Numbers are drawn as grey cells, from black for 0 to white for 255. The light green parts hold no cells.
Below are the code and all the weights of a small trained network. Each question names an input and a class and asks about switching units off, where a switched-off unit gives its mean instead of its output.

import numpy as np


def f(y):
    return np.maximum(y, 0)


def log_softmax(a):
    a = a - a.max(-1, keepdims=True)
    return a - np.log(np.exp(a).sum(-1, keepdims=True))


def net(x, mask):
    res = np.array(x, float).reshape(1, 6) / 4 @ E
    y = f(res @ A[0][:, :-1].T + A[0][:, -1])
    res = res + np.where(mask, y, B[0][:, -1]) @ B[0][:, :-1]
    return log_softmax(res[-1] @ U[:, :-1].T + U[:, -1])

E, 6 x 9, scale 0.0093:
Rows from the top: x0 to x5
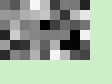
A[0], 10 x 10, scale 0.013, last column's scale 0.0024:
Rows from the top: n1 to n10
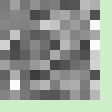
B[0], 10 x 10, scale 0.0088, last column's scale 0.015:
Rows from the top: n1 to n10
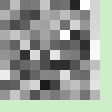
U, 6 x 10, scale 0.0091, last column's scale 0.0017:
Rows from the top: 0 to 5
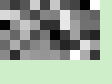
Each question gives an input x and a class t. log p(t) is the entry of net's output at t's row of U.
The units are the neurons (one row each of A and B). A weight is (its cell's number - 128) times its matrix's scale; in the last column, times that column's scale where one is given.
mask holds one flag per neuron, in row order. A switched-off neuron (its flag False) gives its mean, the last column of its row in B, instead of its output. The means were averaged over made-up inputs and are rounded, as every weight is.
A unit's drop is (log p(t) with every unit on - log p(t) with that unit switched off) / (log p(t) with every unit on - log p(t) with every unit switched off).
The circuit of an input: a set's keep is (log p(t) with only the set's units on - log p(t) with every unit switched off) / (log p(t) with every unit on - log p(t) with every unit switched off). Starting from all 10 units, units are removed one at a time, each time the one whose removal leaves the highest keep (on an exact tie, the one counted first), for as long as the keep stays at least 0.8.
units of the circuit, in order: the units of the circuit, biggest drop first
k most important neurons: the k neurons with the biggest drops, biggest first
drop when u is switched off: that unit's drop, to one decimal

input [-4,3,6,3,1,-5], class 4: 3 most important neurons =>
(n1; n6; n7)
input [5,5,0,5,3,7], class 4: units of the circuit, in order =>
(n1)
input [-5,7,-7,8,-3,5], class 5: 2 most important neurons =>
(n3; n9)
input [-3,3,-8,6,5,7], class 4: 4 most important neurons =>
(n1; n5; n9; n8)
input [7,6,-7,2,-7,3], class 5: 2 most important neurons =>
(n3; n4)
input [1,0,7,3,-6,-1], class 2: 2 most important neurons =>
(n9; n6)
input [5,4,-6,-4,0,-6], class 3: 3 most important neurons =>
(n7; n5; n6)
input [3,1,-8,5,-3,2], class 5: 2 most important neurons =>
(n3; n4)
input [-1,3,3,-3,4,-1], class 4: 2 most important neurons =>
(n6; n9)
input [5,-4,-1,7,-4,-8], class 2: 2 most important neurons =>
(n9; n5)
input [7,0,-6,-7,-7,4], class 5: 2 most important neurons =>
(n3; n4)
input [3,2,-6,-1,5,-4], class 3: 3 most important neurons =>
(n6; n7; n1)
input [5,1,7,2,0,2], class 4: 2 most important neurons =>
(n9; n6)
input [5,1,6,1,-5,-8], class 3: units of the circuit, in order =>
(n7)
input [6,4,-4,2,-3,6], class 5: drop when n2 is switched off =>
-0.1
